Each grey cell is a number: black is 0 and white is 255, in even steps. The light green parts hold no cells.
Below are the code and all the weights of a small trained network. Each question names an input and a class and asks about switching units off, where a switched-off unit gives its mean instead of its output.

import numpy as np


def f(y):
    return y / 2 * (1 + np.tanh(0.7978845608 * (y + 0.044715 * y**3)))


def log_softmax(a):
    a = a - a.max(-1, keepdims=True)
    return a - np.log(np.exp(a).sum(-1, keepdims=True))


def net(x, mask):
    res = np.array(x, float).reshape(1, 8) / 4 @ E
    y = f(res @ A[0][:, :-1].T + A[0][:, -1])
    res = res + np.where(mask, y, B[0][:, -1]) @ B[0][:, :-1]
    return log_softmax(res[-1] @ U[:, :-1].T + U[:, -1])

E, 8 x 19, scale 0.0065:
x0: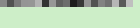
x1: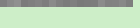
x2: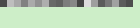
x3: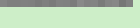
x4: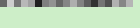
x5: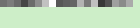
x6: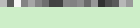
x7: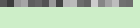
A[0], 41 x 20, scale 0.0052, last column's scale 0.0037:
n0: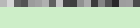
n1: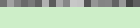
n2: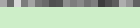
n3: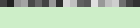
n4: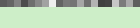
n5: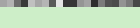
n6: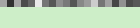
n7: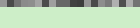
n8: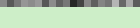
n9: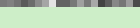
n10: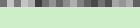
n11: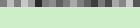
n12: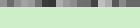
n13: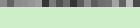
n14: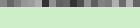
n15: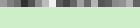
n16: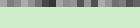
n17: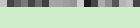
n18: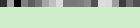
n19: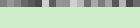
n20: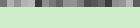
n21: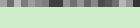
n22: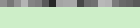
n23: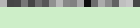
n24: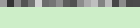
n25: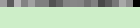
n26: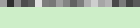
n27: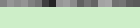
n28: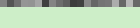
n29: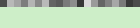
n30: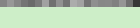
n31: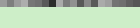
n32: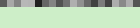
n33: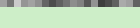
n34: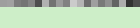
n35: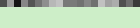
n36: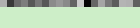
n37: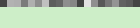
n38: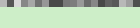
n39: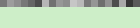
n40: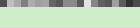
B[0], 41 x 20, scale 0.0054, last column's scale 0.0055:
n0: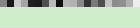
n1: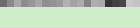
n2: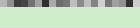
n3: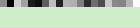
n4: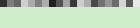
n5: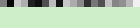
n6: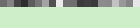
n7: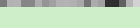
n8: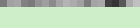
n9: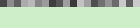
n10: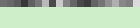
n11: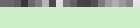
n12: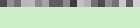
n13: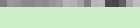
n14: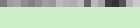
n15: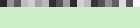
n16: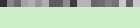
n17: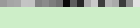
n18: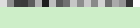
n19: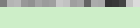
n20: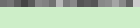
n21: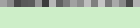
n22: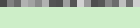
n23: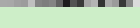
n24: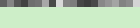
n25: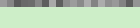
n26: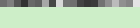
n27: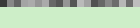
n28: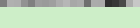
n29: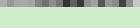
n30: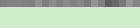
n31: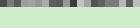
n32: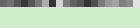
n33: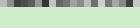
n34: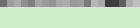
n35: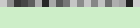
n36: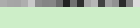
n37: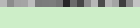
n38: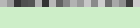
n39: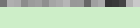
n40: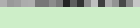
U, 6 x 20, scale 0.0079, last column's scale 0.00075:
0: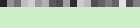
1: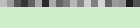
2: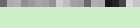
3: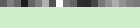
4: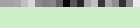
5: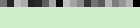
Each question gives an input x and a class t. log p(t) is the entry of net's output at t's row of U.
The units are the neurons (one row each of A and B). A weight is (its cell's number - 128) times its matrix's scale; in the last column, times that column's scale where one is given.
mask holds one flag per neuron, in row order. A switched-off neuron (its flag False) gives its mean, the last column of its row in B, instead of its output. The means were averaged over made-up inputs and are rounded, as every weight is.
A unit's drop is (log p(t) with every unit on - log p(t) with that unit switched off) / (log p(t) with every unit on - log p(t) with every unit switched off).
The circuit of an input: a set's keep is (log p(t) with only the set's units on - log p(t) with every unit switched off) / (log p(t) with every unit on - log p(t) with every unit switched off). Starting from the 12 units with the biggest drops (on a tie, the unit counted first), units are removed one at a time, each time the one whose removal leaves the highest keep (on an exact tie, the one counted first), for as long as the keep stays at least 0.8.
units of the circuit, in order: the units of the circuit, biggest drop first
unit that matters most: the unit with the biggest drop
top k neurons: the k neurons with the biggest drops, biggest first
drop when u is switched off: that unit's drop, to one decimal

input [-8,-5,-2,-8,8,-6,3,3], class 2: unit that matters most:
n19
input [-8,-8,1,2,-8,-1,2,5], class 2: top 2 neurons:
(n19 n39)
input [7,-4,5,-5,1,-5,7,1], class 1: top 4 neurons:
(n2 n33 n38 n21)
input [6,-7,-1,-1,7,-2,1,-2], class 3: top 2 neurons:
(n11 n32)
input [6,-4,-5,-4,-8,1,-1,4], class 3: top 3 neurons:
(n26 n6 n24)
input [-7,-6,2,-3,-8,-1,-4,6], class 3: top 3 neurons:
(n26 n6 n24)
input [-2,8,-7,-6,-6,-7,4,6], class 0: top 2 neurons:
(n22 n12)
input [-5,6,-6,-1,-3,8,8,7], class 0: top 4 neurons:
(n15 n4 n9 n18)
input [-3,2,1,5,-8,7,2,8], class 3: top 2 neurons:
(n6 n26)
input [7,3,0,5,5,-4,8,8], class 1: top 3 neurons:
(n2 n33 n38)
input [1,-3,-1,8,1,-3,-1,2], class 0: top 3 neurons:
(n5 n0 n3)
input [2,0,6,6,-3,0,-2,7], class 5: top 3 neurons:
(n3 n17 n36)
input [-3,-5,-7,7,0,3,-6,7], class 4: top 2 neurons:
(n17 n23)
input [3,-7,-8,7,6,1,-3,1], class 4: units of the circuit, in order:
(n17)
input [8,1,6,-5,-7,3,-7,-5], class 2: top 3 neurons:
(n7 n14 n28)
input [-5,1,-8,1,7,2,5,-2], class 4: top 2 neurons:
(n17 n36)
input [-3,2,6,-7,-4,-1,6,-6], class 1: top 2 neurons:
(n38 n2)
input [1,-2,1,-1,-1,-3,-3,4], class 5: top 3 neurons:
(n3 n15 n4)
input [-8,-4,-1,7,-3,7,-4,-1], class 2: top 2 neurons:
(n19 n39)
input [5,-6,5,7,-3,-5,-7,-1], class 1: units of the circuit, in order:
(n18)
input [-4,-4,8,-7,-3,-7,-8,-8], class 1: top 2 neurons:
(n18 n35)
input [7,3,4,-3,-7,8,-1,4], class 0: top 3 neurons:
(n4 n15 n9)
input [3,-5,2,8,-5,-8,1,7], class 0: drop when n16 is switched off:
0.1
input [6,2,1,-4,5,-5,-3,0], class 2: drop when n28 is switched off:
0.2
